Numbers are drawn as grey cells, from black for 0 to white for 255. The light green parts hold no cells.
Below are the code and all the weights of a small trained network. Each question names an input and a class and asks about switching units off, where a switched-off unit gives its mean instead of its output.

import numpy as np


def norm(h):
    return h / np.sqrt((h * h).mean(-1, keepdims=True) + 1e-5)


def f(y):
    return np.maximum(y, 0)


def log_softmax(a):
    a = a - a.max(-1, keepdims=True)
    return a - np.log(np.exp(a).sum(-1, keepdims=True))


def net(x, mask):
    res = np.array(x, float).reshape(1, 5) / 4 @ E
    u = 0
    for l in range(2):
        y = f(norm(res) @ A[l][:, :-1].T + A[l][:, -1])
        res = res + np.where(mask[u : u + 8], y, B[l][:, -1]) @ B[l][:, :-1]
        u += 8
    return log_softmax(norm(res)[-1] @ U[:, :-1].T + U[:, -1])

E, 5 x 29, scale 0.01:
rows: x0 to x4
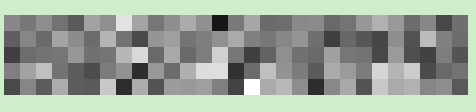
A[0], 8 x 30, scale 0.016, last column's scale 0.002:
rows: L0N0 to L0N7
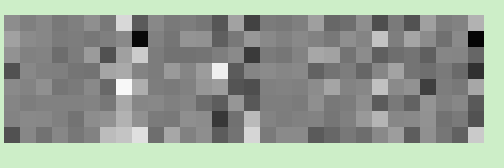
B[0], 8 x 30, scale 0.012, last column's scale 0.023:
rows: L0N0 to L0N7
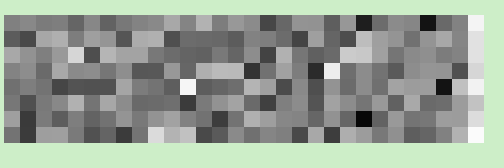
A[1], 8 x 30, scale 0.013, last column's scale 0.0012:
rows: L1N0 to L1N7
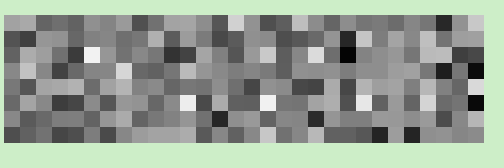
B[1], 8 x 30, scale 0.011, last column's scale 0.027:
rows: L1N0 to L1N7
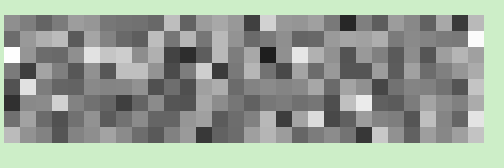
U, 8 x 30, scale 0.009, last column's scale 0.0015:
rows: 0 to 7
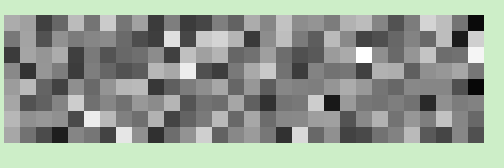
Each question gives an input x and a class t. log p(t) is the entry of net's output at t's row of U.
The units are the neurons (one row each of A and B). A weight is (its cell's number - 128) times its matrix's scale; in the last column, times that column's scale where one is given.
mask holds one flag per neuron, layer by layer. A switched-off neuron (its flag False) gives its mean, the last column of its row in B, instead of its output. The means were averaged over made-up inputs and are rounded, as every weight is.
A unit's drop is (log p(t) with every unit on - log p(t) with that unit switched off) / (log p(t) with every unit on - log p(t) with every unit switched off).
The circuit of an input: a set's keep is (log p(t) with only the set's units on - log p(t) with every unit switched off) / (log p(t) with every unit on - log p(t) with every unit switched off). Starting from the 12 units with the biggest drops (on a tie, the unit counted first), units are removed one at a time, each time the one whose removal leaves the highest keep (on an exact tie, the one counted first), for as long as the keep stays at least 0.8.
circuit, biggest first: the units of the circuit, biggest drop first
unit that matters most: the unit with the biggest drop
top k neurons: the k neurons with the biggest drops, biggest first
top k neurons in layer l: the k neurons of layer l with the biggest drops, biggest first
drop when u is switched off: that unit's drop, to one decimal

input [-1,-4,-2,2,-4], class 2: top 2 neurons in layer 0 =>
L0N1; L0N6
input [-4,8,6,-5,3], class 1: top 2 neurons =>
L0N4; L0N3
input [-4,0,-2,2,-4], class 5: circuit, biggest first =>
L0N4
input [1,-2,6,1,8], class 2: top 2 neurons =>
L0N3; L0N0
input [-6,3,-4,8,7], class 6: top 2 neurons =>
L0N1; L0N4
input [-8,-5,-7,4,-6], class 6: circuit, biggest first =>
L0N7; L0N4
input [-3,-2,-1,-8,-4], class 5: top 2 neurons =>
L0N0; L0N4
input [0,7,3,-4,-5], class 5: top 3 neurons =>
L0N4; L0N3; L0N2
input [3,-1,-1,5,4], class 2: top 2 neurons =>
L0N0; L0N3
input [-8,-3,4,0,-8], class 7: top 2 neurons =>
L0N7; L0N1
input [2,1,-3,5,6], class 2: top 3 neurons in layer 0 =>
L0N0; L0N3; L0N1
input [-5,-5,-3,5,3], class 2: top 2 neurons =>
L1N5; L0N0
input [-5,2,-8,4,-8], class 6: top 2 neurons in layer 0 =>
L0N1; L0N7
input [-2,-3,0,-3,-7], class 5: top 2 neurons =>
L0N0; L0N2
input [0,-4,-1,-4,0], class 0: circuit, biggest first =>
L0N2
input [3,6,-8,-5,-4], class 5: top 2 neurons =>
L0N4; L0N3
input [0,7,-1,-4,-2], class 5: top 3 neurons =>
L0N3; L0N4; L1N1
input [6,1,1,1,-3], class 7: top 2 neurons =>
L0N4; L0N0
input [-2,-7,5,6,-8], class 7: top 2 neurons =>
L1N3; L0N1
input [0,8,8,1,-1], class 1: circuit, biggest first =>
L0N3
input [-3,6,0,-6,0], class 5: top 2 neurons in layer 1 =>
L1N1; L1N4
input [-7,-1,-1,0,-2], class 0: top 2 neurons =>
L0N4; L0N0
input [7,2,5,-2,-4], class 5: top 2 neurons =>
L0N7; L0N2
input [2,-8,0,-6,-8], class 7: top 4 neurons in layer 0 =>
L0N7; L0N1; L0N4; L0N0
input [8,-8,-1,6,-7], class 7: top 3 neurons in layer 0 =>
L0N7; L0N0; L0N2
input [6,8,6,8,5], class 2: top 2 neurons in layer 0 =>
L0N3; L0N0
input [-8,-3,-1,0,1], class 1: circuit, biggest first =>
L0N4; L0N1
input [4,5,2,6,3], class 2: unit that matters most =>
L0N3
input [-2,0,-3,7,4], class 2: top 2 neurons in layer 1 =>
L1N4; L1N1
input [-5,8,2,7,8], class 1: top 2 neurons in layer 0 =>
L0N3; L0N4
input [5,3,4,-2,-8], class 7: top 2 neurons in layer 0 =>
L0N7; L0N1
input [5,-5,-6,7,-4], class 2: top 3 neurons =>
L0N4; L0N1; L1N5
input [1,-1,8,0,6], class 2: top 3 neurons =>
L0N3; L0N0; L0N6
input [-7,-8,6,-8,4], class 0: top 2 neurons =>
L0N0; L0N2
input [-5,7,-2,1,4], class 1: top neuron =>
L0N4
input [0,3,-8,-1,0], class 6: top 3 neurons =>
L0N1; L1N2; L0N7
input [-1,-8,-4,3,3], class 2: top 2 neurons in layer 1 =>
L1N5; L1N1
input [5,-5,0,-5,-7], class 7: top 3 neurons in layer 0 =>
L0N7; L0N1; L0N4
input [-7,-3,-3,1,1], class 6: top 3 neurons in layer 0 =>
L0N4; L0N7; L0N2
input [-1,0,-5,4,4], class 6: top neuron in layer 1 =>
L1N2
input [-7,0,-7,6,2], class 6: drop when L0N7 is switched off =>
0.1
